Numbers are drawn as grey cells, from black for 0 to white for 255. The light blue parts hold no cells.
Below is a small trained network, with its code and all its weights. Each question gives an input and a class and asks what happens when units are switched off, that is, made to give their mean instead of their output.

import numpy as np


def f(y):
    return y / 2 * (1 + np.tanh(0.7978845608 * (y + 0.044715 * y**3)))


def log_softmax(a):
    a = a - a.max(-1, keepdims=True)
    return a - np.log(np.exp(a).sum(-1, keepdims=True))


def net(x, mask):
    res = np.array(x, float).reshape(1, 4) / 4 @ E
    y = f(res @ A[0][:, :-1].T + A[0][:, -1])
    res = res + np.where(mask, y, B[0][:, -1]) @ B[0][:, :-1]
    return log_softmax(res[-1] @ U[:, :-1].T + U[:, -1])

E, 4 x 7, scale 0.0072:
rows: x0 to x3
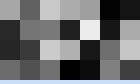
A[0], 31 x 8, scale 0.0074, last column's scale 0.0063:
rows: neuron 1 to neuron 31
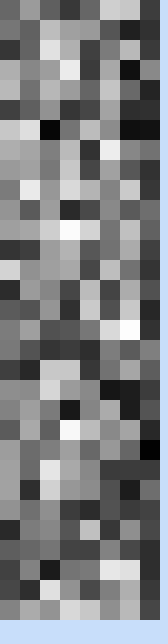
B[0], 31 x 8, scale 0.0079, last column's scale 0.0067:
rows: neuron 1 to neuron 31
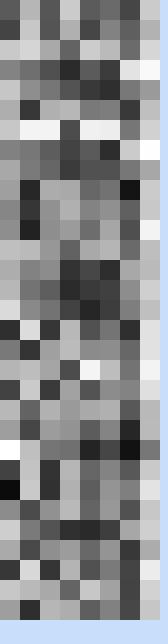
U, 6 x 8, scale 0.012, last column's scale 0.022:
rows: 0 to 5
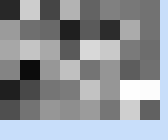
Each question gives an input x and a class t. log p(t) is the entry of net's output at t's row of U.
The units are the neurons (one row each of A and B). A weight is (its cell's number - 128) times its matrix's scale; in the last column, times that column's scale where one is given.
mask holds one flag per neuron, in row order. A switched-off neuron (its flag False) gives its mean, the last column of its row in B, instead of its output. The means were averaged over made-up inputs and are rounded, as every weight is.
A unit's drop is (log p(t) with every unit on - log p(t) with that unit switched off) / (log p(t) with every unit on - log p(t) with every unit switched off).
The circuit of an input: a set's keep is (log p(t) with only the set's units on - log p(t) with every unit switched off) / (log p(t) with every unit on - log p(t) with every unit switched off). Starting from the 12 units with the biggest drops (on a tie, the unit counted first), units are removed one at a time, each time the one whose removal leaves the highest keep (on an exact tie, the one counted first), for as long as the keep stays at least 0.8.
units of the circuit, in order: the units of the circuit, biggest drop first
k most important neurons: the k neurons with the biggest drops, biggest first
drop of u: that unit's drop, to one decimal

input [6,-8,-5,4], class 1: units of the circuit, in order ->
neuron 4
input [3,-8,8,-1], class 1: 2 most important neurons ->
neuron 4; neuron 8
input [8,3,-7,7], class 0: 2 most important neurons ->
neuron 25; neuron 20
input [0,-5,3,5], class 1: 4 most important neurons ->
neuron 4; neuron 8; neuron 12; neuron 14
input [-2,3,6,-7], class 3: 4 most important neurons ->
neuron 12; neuron 10; neuron 31; neuron 7
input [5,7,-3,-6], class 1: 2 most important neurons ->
neuron 27; neuron 15
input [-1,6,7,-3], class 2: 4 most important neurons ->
neuron 3; neuron 19; neuron 30; neuron 13
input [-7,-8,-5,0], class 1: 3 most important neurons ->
neuron 8; neuron 14; neuron 4
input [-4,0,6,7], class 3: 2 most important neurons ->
neuron 18; neuron 6
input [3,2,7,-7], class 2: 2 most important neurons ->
neuron 19; neuron 3
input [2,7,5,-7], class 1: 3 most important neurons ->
neuron 27; neuron 15; neuron 16
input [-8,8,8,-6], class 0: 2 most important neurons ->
neuron 29; neuron 17
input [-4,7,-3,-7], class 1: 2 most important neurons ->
neuron 15; neuron 27
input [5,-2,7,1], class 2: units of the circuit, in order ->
neuron 19
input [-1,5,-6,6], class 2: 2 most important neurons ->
neuron 7; neuron 21
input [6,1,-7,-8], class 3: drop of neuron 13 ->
0.1
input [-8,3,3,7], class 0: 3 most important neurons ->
neuron 29; neuron 17; neuron 1
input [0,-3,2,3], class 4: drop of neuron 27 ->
0.2
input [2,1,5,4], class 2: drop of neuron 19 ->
0.1
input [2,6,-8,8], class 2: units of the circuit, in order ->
neuron 7
